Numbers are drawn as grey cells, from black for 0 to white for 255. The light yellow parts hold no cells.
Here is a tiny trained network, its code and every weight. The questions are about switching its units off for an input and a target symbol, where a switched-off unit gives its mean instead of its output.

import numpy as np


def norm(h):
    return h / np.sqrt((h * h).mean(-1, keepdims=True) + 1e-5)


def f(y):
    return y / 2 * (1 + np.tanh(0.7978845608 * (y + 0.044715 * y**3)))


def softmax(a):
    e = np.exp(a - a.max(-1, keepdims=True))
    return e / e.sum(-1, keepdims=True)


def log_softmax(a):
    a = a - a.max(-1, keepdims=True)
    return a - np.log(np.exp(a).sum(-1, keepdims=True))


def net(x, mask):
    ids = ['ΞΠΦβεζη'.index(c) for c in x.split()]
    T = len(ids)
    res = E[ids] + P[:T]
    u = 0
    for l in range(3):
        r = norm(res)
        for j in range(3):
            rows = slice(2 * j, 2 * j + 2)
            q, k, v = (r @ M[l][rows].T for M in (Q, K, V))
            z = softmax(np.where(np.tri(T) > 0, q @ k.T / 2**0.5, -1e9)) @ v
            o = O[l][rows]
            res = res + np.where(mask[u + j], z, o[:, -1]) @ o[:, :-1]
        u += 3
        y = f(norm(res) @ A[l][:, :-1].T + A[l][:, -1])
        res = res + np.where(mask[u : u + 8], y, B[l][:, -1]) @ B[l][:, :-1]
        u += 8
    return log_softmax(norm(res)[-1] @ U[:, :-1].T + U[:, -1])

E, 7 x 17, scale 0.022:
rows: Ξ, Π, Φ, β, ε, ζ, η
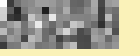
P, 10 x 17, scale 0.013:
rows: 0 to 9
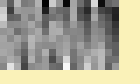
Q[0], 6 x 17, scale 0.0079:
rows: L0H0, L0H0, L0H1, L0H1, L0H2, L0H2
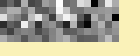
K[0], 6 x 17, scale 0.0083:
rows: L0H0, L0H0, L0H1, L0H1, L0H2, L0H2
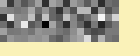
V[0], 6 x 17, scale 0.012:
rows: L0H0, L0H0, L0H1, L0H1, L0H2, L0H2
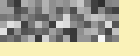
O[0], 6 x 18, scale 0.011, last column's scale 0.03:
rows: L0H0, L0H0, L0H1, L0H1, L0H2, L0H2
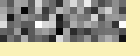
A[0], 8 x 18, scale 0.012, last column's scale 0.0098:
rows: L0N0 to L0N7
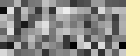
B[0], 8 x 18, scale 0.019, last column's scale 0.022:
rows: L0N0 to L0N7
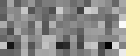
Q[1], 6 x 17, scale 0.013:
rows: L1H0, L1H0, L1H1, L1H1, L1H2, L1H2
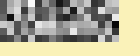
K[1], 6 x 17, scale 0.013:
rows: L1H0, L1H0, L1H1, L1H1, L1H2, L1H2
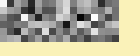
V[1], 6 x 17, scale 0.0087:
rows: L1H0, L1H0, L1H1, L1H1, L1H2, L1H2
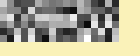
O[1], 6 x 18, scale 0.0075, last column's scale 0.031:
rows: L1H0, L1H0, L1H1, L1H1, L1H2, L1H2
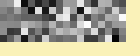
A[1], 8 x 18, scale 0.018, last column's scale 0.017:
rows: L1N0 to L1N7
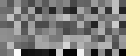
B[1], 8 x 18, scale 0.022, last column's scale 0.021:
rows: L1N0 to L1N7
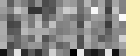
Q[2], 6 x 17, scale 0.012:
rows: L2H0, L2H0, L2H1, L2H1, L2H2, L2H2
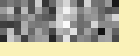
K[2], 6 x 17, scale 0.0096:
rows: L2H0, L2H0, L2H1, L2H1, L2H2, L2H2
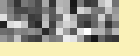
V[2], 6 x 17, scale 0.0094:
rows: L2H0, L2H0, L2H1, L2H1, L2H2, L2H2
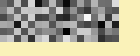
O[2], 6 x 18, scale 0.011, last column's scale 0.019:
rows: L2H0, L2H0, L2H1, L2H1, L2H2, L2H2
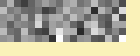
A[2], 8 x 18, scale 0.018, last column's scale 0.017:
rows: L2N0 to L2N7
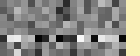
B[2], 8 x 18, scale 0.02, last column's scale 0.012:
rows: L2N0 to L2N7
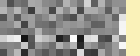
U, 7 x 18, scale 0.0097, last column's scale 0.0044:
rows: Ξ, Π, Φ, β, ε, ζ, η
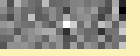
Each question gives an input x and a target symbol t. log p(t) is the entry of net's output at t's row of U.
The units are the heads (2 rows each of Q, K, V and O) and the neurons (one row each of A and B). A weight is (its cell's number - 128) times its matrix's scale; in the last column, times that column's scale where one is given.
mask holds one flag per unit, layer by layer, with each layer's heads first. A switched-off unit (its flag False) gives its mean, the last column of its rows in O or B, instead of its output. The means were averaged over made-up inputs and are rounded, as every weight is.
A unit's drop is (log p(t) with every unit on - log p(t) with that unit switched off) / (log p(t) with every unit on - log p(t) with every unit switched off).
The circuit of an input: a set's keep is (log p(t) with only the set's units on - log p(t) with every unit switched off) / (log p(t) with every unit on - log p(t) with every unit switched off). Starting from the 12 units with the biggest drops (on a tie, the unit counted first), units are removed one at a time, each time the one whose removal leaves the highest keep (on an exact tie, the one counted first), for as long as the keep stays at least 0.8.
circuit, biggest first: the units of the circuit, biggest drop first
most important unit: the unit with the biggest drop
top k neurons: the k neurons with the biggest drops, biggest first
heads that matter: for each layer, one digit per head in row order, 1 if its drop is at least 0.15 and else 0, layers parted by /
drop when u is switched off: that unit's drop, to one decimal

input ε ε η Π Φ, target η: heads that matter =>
010 / 000 / 000
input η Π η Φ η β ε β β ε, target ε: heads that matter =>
010 / 100 / 000
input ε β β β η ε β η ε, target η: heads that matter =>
011 / 000 / 000
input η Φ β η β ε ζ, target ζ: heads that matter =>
100 / 000 / 001
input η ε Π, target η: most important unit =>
L0H1
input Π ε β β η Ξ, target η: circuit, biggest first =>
L0H1, L0N3, L2N6, L1N5
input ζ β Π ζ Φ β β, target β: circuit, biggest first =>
L0H0, L0H1
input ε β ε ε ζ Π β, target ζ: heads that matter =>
010 / 000 / 001
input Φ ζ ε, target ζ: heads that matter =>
011 / 000 / 001
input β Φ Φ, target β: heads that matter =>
110 / 100 / 001
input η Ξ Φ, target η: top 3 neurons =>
L0N3, L2N6, L1N6
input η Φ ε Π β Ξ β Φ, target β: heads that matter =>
110 / 000 / 100
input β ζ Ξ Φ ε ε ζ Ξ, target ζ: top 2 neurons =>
L2N6, L1N5
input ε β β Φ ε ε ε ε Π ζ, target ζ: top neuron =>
L1N5
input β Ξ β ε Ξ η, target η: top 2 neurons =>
L0N3, L2N6
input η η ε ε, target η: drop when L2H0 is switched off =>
-0.1
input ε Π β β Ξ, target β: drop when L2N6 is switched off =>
-0.1
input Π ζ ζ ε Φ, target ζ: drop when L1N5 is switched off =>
0.2
